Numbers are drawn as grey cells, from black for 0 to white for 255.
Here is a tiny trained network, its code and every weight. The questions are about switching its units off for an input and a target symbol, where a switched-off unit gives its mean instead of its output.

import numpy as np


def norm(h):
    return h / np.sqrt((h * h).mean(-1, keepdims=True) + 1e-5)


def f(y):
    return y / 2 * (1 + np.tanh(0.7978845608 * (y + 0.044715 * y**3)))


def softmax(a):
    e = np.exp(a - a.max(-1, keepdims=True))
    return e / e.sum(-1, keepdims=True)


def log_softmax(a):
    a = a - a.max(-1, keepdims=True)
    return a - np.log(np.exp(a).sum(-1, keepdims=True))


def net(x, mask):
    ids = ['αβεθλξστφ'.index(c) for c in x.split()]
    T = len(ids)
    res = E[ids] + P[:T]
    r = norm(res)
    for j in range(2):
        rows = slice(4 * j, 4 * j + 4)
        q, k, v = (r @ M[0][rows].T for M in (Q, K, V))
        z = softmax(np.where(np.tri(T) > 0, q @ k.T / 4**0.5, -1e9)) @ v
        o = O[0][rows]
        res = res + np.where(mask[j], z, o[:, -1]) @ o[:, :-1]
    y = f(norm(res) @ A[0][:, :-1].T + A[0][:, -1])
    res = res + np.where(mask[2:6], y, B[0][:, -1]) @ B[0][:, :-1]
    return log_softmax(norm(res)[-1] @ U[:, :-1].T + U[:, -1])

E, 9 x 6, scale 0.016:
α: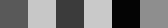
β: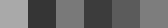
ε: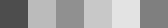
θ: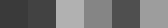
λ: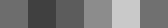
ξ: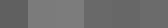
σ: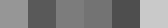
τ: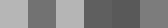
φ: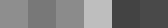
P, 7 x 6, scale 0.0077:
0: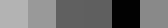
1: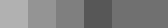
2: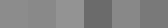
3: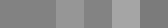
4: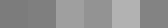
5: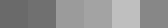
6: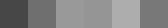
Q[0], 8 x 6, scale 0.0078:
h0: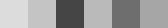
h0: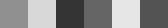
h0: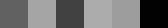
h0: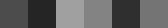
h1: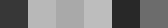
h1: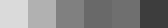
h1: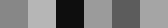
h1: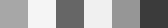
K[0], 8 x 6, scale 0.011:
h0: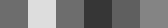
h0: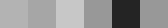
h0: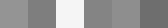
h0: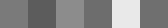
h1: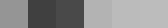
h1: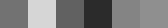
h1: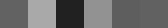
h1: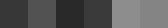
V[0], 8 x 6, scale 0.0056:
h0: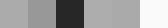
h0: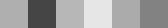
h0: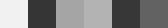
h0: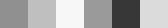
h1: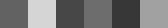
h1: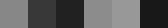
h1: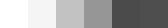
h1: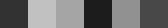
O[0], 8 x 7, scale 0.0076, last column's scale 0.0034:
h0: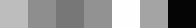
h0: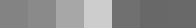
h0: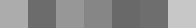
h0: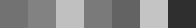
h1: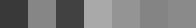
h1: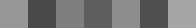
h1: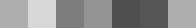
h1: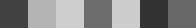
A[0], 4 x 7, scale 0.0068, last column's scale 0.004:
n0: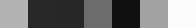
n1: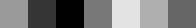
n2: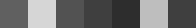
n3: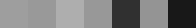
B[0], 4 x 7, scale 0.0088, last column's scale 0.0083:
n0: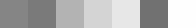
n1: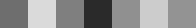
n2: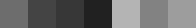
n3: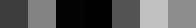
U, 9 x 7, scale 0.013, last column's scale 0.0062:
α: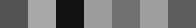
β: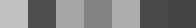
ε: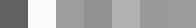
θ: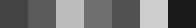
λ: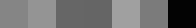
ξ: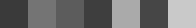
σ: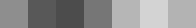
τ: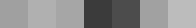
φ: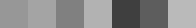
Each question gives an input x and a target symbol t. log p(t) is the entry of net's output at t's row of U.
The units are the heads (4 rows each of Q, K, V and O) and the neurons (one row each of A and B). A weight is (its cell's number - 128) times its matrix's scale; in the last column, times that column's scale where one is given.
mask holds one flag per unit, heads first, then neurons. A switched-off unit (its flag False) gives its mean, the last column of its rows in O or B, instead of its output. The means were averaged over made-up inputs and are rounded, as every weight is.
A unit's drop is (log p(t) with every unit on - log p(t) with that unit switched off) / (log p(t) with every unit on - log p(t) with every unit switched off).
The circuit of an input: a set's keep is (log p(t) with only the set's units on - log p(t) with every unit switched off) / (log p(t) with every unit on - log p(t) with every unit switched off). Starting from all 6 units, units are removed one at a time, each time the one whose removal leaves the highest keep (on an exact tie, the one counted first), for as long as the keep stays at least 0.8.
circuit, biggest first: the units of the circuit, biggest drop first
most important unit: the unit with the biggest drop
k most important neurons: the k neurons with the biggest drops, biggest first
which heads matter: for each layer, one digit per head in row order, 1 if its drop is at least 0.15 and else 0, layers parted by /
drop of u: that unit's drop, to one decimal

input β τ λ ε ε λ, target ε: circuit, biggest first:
[n1, h1]
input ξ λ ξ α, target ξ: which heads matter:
11
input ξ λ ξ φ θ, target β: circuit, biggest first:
[h0, h1]
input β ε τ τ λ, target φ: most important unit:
h1
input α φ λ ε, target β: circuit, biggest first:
[h1, h0]
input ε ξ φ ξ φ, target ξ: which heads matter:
11
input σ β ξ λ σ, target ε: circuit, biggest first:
[h0, n1]
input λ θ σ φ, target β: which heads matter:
01
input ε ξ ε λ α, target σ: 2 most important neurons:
[n2, n0]
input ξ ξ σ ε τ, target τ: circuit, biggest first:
[h1, n3]
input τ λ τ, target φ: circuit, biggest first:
[h0, h1, n0]
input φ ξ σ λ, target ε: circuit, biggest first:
[n1, n2]
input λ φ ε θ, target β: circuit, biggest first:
[h0, n3]
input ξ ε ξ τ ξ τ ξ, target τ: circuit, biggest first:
[h1, n0]
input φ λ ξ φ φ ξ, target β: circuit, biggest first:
[h1]
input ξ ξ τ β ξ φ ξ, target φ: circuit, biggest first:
[h0, h1]
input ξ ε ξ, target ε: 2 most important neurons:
[n3, n2]
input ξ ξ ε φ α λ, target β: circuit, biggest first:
[h0, h1]
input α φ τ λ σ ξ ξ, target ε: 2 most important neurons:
[n1, n2]
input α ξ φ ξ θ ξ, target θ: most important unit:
h0
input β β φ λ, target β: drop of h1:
0.1
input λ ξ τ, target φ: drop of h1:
0.8
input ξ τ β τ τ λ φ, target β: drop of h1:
1.2
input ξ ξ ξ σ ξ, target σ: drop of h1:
1.0
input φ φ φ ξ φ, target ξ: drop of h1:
0.7
